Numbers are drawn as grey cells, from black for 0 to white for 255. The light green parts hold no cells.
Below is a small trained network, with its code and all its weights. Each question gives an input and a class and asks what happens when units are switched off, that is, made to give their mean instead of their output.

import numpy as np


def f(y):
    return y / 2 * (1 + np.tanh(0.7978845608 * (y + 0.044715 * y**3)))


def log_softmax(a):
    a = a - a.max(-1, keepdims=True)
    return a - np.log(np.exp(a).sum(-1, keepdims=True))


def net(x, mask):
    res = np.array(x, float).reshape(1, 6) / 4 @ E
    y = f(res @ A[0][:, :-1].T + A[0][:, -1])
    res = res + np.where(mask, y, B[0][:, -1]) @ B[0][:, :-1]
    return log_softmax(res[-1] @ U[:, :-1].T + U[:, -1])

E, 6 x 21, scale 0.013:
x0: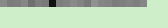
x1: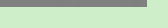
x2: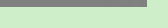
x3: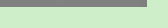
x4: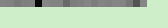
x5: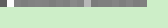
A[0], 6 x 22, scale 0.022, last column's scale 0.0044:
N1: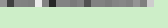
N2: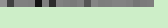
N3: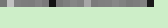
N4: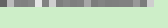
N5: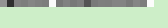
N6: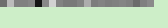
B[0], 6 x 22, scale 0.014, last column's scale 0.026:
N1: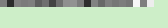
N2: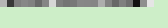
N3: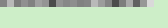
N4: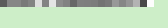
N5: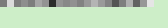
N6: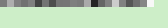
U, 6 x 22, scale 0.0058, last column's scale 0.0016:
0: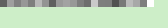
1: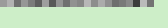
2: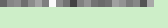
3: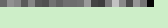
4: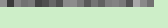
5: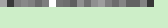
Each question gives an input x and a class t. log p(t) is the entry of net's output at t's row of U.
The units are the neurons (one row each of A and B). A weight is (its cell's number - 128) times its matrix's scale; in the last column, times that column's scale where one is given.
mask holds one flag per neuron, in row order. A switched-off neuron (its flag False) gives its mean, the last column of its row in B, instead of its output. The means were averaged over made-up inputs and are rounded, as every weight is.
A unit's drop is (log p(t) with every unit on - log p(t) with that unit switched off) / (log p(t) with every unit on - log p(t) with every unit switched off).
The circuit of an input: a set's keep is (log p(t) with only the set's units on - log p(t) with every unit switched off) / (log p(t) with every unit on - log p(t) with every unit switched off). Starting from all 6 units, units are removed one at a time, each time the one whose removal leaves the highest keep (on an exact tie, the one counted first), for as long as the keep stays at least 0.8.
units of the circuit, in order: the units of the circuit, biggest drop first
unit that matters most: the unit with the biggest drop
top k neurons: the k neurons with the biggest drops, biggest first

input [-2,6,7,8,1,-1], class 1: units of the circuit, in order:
(N4)
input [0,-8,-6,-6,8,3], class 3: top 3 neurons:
(N6; N5; N3)
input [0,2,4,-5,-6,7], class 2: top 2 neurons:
(N4; N5)
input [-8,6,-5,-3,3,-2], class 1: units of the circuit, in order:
(N5; N6)
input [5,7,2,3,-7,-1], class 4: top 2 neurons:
(N1; N5)
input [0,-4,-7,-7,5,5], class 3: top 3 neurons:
(N6; N5; N2)
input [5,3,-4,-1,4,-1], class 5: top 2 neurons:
(N2; N5)
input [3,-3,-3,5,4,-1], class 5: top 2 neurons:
(N5; N2)
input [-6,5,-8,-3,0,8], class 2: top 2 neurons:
(N4; N1)
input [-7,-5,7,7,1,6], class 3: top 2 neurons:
(N6; N2)
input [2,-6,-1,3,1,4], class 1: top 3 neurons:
(N1; N4; N3)
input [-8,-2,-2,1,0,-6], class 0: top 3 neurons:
(N2; N6; N5)
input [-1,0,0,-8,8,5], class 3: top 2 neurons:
(N6; N5)
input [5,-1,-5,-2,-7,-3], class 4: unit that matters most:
N1
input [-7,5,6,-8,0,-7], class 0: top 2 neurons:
(N6; N2)
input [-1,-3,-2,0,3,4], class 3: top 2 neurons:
(N5; N6)
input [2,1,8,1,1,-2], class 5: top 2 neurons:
(N6; N2)
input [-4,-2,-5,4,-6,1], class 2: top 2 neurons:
(N4; N3)
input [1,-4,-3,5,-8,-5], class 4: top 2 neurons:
(N1; N3)
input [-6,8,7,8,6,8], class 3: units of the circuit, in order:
(N6)
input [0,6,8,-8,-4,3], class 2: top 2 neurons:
(N5; N4)
